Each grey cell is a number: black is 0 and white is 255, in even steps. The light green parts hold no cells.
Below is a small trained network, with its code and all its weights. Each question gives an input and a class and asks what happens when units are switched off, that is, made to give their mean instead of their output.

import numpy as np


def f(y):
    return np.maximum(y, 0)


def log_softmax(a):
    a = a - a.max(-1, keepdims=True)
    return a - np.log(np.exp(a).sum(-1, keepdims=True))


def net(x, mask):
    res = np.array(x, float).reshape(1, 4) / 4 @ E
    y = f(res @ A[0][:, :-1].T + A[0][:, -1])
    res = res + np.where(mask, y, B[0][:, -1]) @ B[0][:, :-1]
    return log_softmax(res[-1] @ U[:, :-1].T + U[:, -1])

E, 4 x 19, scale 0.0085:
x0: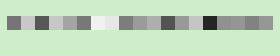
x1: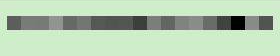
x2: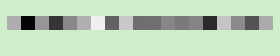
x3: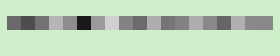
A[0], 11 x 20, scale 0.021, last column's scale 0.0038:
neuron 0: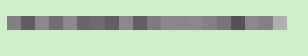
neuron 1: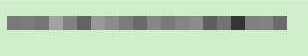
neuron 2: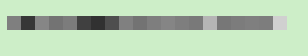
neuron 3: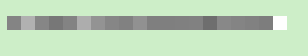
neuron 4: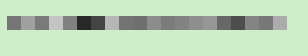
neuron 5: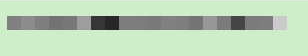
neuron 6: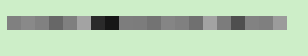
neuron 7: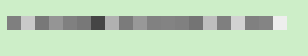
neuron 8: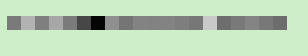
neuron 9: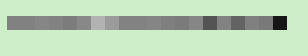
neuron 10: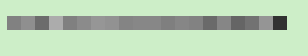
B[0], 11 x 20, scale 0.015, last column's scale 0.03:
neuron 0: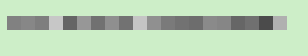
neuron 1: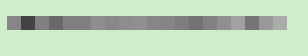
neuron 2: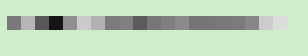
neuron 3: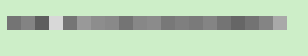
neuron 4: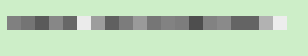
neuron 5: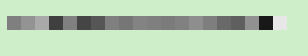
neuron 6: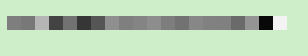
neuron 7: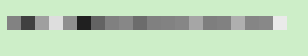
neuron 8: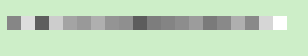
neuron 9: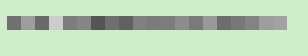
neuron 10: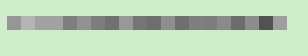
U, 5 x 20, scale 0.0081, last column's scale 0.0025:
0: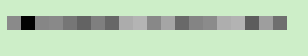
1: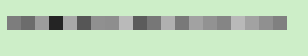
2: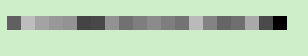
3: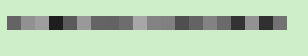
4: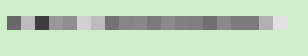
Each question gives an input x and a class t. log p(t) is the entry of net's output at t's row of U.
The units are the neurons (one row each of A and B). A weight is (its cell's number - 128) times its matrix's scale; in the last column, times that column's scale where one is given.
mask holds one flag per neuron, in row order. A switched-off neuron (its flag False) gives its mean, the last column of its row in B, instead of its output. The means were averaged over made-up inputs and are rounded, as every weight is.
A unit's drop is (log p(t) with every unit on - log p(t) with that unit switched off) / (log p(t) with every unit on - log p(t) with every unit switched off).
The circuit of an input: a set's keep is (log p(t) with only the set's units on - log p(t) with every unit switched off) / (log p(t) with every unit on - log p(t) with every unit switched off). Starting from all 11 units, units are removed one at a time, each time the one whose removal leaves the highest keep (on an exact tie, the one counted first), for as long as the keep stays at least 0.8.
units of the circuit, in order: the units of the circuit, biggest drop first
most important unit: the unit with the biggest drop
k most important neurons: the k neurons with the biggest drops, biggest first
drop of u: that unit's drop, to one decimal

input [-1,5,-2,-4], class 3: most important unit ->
neuron 7
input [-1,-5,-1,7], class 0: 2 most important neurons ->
[neuron 7; neuron 8]
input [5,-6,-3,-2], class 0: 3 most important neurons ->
[neuron 5; neuron 6; neuron 8]
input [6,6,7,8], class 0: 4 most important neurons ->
[neuron 8; neuron 1; neuron 2; neuron 4]
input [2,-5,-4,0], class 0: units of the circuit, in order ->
[neuron 7; neuron 5]
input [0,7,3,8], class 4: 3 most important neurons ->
[neuron 6; neuron 7; neuron 5]
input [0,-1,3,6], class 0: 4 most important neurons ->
[neuron 8; neuron 2; neuron 5; neuron 6]
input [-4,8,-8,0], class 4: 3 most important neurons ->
[neuron 8; neuron 4; neuron 2]
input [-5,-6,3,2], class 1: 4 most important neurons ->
[neuron 4; neuron 8; neuron 3; neuron 0]
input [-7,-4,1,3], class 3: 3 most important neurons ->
[neuron 8; neuron 7; neuron 1]
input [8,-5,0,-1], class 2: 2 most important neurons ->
[neuron 4; neuron 2]
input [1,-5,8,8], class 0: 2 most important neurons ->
[neuron 8; neuron 2]
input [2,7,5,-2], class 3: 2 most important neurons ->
[neuron 8; neuron 7]
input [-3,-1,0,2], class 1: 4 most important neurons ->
[neuron 4; neuron 8; neuron 3; neuron 9]
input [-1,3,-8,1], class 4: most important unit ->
neuron 4
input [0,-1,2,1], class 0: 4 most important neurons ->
[neuron 8; neuron 2; neuron 5; neuron 6]
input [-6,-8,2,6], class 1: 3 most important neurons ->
[neuron 4; neuron 8; neuron 2]
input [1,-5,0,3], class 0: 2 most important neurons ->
[neuron 5; neuron 6]
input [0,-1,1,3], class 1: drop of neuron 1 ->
0.2
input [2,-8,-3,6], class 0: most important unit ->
neuron 7
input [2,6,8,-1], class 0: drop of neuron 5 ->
0.5
